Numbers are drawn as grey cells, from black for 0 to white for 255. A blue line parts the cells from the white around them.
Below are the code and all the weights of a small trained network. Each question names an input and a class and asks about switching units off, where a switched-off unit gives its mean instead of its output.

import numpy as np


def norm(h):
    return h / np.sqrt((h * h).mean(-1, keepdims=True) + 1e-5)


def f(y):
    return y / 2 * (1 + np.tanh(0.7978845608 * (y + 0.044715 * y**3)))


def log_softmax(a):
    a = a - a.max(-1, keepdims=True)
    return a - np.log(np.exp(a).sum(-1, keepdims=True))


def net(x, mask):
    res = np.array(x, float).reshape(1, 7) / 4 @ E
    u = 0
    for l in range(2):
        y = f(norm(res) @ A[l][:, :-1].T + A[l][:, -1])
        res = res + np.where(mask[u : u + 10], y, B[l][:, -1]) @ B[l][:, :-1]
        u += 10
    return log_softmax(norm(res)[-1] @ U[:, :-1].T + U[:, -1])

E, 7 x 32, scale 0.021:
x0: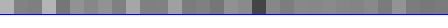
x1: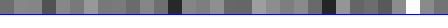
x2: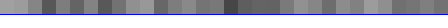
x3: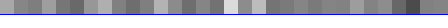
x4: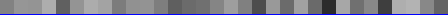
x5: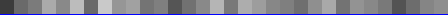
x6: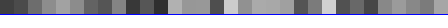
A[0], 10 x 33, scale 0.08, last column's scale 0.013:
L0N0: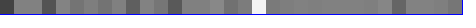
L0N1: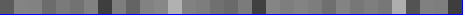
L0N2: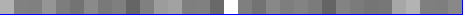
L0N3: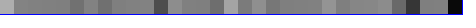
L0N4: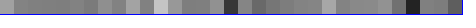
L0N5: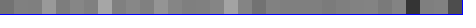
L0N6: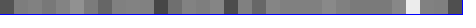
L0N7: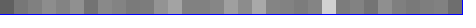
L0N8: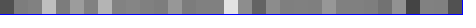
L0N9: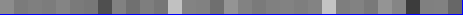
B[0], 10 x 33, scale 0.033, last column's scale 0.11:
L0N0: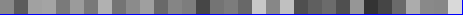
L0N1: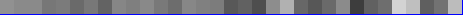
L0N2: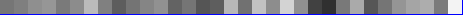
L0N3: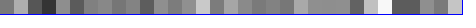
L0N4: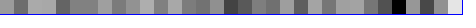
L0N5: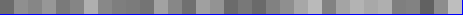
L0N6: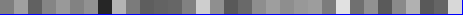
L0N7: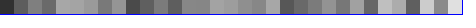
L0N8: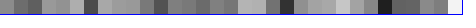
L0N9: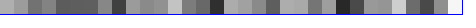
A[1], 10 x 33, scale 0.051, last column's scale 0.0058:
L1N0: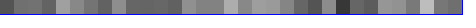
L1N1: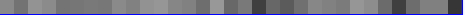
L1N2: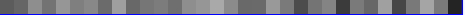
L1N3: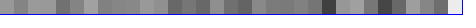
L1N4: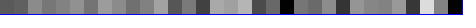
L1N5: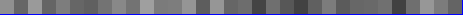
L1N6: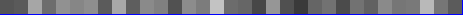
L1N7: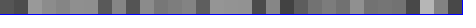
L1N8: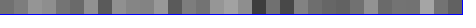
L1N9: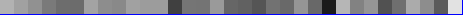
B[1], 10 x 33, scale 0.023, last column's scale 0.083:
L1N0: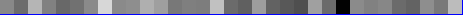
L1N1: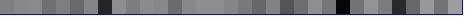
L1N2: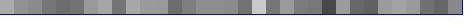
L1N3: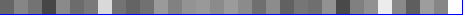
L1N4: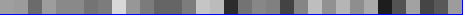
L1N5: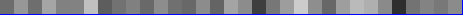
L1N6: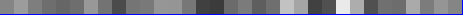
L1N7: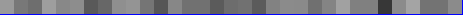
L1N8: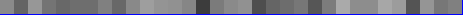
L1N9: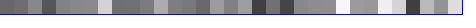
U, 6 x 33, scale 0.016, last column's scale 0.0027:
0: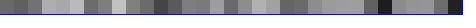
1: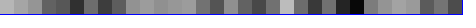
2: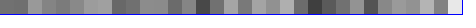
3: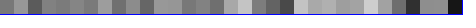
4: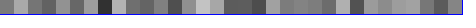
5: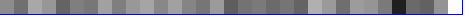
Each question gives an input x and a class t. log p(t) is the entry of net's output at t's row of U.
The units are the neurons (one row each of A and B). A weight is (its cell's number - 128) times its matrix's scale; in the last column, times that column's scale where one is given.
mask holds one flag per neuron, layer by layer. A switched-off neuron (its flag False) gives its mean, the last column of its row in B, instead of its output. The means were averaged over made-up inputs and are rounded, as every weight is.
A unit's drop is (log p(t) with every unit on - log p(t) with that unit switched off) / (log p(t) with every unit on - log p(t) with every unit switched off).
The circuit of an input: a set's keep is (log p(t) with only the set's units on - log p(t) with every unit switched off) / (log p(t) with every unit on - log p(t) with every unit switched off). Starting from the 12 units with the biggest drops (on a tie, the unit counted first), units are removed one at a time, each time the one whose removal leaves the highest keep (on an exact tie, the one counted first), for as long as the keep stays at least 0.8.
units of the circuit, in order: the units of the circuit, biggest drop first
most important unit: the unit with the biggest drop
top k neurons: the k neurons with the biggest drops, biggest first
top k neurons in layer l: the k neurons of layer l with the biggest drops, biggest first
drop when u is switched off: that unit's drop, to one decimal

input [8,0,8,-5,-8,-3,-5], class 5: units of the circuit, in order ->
L0N4
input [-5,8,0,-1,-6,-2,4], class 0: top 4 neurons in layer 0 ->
L0N0, L0N6, L0N2, L0N9
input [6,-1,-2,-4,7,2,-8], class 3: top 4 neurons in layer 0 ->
L0N9, L0N0, L0N7, L0N8
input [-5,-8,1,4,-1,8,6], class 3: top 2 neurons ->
L0N9, L0N3
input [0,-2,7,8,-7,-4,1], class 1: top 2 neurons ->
L0N9, L0N8
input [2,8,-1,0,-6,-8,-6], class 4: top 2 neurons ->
L0N9, L0N7
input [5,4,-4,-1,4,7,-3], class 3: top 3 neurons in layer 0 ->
L0N7, L0N0, L0N1
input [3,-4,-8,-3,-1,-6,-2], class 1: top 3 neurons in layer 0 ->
L0N9, L0N1, L0N0
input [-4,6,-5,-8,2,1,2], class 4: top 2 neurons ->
L0N6, L0N8
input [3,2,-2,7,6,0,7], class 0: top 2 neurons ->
L0N8, L0N9
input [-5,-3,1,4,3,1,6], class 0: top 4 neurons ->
L0N8, L0N7, L0N0, L1N4
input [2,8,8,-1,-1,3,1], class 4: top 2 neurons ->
L0N6, L0N8
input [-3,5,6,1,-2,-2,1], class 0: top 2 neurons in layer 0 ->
L0N0, L0N6
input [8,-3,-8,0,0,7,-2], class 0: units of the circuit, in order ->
L0N8
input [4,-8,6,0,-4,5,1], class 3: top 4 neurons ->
L0N3, L0N9, L0N0, L0N7
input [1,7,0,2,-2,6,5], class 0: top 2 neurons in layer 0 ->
L0N6, L0N2
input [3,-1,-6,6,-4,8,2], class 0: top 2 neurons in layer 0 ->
L0N7, L0N8
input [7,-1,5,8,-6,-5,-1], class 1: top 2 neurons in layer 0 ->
L0N9, L0N8
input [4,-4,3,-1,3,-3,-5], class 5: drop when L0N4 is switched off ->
0.6
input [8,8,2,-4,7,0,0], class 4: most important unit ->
L0N6
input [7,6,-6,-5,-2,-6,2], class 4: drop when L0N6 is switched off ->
0.6
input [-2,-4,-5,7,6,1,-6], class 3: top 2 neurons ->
L0N0, L0N5
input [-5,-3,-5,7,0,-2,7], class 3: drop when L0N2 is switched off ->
-0.1
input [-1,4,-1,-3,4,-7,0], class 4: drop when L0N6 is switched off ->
0.4
